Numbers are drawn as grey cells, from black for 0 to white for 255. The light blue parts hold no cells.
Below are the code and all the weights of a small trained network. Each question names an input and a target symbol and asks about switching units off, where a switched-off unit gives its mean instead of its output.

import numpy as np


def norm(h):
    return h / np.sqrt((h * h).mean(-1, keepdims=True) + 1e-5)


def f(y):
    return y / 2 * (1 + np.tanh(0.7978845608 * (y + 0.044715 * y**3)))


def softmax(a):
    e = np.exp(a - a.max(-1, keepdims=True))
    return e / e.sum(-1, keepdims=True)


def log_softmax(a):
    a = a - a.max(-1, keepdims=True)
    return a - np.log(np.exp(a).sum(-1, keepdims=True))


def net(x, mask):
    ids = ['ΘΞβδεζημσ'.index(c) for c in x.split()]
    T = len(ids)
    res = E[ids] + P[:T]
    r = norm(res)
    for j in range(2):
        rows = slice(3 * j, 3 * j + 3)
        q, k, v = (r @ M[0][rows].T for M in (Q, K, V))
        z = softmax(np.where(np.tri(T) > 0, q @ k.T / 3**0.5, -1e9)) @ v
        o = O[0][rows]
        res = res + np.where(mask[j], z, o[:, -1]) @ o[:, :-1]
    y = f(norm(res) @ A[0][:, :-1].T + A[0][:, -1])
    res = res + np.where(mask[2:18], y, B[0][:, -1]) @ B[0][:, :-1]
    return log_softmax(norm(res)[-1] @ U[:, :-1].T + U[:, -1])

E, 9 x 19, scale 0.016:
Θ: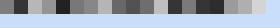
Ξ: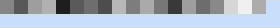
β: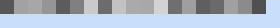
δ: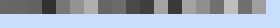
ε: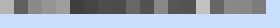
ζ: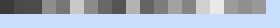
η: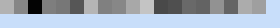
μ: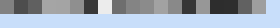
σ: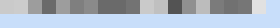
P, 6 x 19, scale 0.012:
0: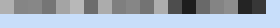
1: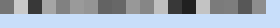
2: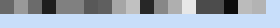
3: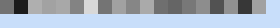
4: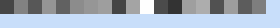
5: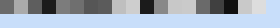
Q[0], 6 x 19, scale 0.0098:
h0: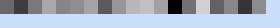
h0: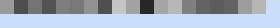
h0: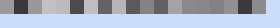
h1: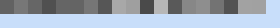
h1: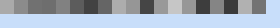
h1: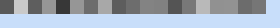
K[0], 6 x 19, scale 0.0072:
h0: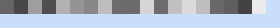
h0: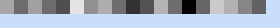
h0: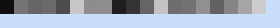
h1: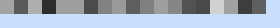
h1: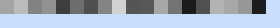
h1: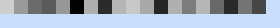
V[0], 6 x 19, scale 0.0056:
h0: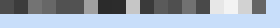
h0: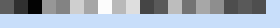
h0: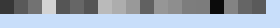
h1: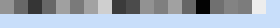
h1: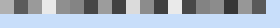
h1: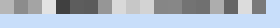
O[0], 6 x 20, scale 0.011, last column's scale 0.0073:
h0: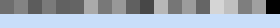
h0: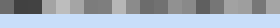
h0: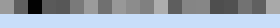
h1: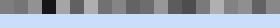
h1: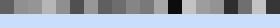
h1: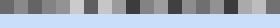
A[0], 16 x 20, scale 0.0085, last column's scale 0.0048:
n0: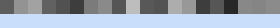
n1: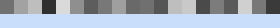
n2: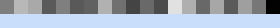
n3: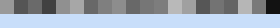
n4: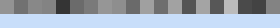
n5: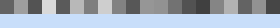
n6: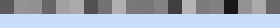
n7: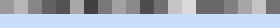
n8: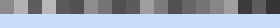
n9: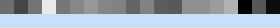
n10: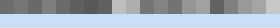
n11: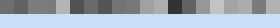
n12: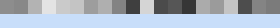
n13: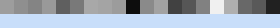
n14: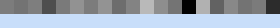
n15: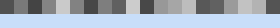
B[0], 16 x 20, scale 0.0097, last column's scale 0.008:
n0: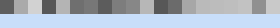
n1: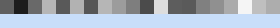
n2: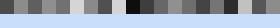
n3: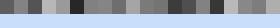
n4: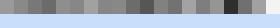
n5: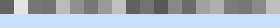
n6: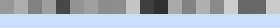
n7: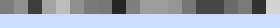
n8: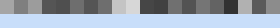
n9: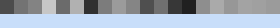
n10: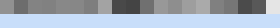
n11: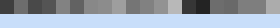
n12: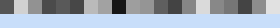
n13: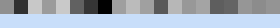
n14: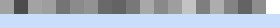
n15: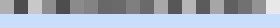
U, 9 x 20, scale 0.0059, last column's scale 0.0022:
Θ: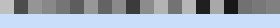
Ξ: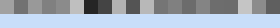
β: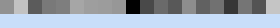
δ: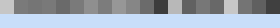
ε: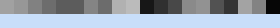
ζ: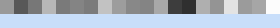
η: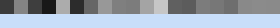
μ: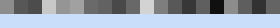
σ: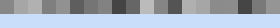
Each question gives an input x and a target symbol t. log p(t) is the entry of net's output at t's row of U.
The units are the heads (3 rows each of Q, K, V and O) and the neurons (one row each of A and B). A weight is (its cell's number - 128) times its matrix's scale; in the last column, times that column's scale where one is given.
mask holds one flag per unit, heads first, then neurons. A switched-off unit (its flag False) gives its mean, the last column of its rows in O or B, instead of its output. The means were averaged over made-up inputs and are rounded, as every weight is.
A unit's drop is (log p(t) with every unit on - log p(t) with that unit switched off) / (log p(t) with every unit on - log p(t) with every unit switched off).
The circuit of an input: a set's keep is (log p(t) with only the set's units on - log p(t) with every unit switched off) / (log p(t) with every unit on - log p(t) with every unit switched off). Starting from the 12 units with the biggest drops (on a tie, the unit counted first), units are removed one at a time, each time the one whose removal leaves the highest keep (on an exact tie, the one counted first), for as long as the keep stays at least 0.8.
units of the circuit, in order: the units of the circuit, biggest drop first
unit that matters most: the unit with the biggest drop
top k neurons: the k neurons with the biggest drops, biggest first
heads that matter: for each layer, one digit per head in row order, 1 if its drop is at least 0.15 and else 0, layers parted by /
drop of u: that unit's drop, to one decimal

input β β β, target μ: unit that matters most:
n7
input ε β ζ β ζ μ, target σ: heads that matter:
01
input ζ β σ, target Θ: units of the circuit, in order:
(h0 n15)
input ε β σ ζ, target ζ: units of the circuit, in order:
(n9 h0)
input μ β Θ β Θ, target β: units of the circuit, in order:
(n5 h1 n4)
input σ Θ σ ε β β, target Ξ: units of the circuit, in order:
(h0 n1 n12)
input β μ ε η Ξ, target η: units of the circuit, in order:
(n11 h1)
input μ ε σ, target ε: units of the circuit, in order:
(h1 n6)
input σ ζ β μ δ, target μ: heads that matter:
10
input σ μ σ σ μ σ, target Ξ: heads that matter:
10
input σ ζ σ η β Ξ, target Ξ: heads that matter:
10
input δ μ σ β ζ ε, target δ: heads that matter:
01
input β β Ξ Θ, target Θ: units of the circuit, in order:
(h0 n4 n12)
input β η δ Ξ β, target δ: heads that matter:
01
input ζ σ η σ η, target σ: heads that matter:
10
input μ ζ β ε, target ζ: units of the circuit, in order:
(h0)
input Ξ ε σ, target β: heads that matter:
11
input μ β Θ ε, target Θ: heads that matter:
10
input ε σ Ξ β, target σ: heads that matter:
10
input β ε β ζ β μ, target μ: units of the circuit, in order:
(n7 h1)
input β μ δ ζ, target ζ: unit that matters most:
n9
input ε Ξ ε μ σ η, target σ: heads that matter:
01
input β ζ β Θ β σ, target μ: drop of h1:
0.1
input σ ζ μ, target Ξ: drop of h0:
0.7
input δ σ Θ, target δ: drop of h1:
1.0
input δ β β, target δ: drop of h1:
1.2
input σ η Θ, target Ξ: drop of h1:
0.0
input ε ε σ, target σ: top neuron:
(n0)
